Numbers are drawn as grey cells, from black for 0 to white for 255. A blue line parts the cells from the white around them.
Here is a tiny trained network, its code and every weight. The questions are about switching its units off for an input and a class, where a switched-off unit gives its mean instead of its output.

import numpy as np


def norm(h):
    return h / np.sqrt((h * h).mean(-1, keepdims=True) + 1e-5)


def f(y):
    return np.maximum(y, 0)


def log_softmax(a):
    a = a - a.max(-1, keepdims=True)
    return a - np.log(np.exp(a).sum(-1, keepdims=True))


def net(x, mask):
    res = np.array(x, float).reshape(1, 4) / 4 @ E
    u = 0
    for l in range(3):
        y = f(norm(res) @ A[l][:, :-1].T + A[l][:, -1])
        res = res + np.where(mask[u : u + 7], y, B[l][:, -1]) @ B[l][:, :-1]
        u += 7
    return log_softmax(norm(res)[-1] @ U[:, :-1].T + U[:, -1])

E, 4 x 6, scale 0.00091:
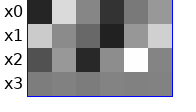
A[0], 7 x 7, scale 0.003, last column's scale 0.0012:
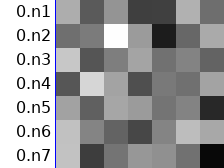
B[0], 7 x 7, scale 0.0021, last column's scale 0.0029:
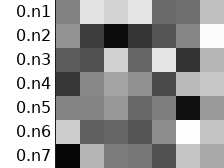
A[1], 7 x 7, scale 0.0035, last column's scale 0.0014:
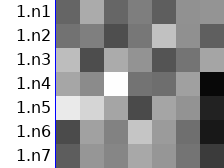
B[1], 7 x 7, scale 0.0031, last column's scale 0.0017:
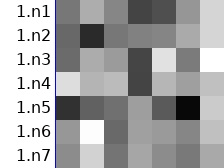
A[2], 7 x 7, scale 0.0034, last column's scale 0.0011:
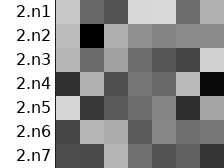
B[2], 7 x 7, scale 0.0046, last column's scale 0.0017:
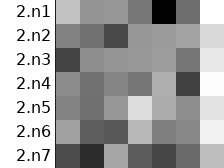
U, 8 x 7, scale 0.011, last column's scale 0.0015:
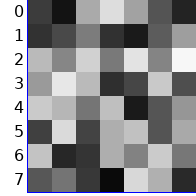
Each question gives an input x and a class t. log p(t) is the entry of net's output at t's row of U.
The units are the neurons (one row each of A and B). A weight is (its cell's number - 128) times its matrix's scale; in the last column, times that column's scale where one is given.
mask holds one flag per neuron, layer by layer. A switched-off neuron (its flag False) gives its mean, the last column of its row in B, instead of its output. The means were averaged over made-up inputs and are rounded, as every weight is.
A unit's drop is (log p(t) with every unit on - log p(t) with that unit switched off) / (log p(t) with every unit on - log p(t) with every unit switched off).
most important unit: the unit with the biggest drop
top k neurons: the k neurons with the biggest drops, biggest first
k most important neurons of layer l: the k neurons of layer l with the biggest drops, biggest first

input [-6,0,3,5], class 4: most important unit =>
0.n2
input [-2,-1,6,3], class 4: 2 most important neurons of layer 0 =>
0.n2, 0.n6
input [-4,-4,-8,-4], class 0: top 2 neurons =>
2.n5, 0.n2
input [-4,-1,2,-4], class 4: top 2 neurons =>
0.n2, 2.n1
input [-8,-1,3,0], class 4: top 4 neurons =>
2.n1, 0.n2, 0.n7, 0.n6
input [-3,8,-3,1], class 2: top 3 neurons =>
1.n4, 1.n5, 0.n1
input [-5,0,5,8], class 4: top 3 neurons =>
2.n1, 0.n2, 0.n6
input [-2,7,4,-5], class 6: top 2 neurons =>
0.n6, 1.n5
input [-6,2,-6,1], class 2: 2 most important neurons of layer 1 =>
1.n3, 1.n4
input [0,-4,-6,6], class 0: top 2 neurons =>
2.n5, 0.n7
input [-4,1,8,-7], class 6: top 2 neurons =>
1.n2, 0.n1
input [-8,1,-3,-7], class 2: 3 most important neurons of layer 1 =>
1.n3, 1.n4, 1.n5
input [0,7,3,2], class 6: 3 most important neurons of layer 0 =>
0.n6, 0.n7, 0.n4
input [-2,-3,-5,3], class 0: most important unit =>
2.n5
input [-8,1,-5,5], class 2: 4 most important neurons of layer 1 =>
1.n3, 1.n4, 1.n5, 1.n2
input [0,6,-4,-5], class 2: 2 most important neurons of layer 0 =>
0.n7, 0.n4
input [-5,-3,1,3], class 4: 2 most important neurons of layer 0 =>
0.n2, 0.n7
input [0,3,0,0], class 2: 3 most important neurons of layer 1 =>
1.n4, 1.n5, 1.n6
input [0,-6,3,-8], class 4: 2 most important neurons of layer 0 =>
0.n7, 0.n4
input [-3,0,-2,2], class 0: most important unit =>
0.n2
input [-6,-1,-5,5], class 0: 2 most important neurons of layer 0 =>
0.n2, 0.n6
